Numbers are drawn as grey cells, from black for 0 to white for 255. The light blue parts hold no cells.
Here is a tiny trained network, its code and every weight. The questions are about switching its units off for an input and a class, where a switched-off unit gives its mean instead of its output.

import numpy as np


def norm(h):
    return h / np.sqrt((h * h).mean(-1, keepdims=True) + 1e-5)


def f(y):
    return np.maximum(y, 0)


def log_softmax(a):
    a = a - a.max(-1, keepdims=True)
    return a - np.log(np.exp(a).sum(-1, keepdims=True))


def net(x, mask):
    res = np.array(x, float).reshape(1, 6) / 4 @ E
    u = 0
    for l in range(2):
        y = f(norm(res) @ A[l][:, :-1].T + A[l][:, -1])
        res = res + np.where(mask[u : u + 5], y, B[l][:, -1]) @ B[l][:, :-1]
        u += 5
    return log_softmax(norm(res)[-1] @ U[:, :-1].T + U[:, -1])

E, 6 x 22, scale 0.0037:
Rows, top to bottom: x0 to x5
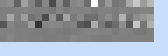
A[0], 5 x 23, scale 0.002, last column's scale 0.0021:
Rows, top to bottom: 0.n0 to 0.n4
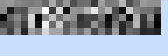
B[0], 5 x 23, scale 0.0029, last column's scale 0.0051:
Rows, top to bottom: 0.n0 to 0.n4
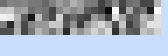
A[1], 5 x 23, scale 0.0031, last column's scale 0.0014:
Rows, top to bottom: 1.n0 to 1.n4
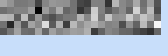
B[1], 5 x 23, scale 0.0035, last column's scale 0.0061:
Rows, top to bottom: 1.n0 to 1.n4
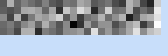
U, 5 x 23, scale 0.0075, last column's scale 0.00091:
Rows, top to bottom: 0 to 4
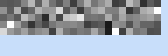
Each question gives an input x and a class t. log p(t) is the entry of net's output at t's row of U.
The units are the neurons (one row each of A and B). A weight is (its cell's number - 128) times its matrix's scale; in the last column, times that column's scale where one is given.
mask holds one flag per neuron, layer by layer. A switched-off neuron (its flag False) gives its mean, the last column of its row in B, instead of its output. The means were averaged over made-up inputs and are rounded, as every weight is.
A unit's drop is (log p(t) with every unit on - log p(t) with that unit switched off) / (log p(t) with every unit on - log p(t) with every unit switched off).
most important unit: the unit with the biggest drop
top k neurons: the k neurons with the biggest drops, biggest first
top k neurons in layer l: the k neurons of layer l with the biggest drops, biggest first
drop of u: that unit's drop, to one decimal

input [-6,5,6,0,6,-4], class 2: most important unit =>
1.n4
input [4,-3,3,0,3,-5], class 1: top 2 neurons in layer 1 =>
[1.n2 1.n4]
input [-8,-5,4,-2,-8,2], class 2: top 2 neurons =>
[1.n4 1.n3]
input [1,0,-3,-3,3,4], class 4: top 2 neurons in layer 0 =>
[0.n1 0.n3]
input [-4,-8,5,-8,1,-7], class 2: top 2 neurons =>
[1.n3 1.n4]
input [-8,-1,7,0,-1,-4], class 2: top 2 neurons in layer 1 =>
[1.n4 1.n2]
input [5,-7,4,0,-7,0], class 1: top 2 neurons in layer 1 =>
[1.n2 1.n4]
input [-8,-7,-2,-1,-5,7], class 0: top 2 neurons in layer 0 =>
[0.n4 0.n3]
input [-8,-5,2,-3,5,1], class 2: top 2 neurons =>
[1.n3 1.n4]
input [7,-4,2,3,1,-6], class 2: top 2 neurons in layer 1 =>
[1.n1 1.n3]
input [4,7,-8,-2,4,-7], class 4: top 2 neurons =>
[0.n1 1.n1]
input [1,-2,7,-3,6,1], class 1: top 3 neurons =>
[1.n2 0.n1 1.n1]
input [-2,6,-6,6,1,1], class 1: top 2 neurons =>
[0.n3 0.n2]
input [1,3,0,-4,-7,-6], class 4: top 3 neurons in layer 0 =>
[0.n4 0.n3 0.n2]
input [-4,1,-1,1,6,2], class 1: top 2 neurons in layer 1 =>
[1.n1 1.n0]
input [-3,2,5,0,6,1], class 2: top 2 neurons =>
[1.n4 0.n1]
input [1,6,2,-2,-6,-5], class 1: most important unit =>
0.n1
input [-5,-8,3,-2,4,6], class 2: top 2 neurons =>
[1.n3 1.n4]
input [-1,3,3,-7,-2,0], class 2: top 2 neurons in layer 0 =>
[0.n2 0.n1]
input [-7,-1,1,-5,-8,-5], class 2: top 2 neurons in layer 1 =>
[1.n3 1.n4]
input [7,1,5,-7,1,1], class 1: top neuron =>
[1.n2]
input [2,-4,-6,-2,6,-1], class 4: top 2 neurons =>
[0.n1 1.n1]
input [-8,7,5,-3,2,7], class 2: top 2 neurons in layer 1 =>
[1.n4 1.n3]
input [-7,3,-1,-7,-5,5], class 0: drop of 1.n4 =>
0.2
